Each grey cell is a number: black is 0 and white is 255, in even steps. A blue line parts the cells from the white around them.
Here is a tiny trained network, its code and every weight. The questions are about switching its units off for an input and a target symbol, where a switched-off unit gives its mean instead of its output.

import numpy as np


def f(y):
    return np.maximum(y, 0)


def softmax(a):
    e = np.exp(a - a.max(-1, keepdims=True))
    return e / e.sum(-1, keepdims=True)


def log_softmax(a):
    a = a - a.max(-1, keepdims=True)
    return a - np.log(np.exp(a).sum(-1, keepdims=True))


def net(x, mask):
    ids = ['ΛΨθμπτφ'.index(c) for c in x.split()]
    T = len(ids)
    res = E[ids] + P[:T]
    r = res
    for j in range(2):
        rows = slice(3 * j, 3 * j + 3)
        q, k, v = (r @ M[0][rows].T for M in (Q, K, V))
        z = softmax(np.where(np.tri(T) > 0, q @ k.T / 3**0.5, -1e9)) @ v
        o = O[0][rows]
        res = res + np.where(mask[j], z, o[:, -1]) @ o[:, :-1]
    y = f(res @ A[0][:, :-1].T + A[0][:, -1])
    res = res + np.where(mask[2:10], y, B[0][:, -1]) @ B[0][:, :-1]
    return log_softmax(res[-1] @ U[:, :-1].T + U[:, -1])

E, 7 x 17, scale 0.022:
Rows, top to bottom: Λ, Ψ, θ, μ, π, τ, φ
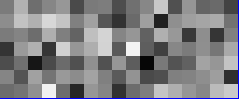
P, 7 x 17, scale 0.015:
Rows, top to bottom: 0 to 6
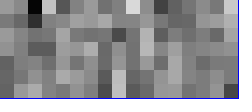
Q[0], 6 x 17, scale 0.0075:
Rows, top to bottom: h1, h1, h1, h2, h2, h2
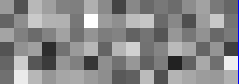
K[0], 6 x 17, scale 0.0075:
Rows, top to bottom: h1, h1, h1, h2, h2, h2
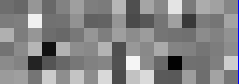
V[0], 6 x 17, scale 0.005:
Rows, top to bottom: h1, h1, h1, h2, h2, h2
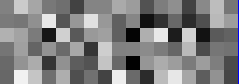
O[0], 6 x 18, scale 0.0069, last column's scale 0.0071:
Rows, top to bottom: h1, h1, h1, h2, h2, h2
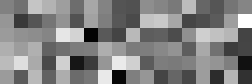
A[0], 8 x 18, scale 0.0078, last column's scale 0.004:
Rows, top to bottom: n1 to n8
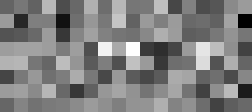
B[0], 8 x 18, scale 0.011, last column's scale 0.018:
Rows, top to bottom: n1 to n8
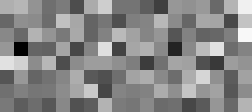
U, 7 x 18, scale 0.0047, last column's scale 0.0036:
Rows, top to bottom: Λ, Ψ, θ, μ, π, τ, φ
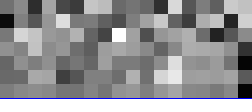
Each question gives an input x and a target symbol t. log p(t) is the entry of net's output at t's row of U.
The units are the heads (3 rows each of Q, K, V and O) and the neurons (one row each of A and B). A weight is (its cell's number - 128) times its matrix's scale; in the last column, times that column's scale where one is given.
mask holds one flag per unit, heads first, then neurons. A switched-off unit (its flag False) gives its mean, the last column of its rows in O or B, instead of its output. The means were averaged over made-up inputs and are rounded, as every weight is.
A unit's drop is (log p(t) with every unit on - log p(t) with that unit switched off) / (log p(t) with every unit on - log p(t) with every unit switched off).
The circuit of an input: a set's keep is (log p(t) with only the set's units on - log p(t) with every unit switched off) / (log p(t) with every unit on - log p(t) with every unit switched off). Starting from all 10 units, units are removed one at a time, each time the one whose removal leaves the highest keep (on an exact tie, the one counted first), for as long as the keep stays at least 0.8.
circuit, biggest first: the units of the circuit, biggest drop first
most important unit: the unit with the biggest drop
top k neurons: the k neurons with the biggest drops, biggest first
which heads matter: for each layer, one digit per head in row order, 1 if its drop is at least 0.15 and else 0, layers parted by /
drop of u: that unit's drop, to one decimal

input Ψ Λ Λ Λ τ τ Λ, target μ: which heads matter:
11
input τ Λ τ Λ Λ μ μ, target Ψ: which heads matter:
10
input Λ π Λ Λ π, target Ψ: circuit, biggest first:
h1, n1
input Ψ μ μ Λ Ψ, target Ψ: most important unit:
n6
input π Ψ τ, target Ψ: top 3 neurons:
n1, n5, n6
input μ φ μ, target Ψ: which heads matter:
01
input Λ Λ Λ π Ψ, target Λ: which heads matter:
01
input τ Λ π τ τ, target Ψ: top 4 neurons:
n1, n3, n6, n5
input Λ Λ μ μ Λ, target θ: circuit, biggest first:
h1, h2, n5
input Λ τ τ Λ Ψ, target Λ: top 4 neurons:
n3, n2, n5, n6
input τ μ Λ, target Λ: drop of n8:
0.1
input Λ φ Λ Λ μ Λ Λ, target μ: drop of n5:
0.8
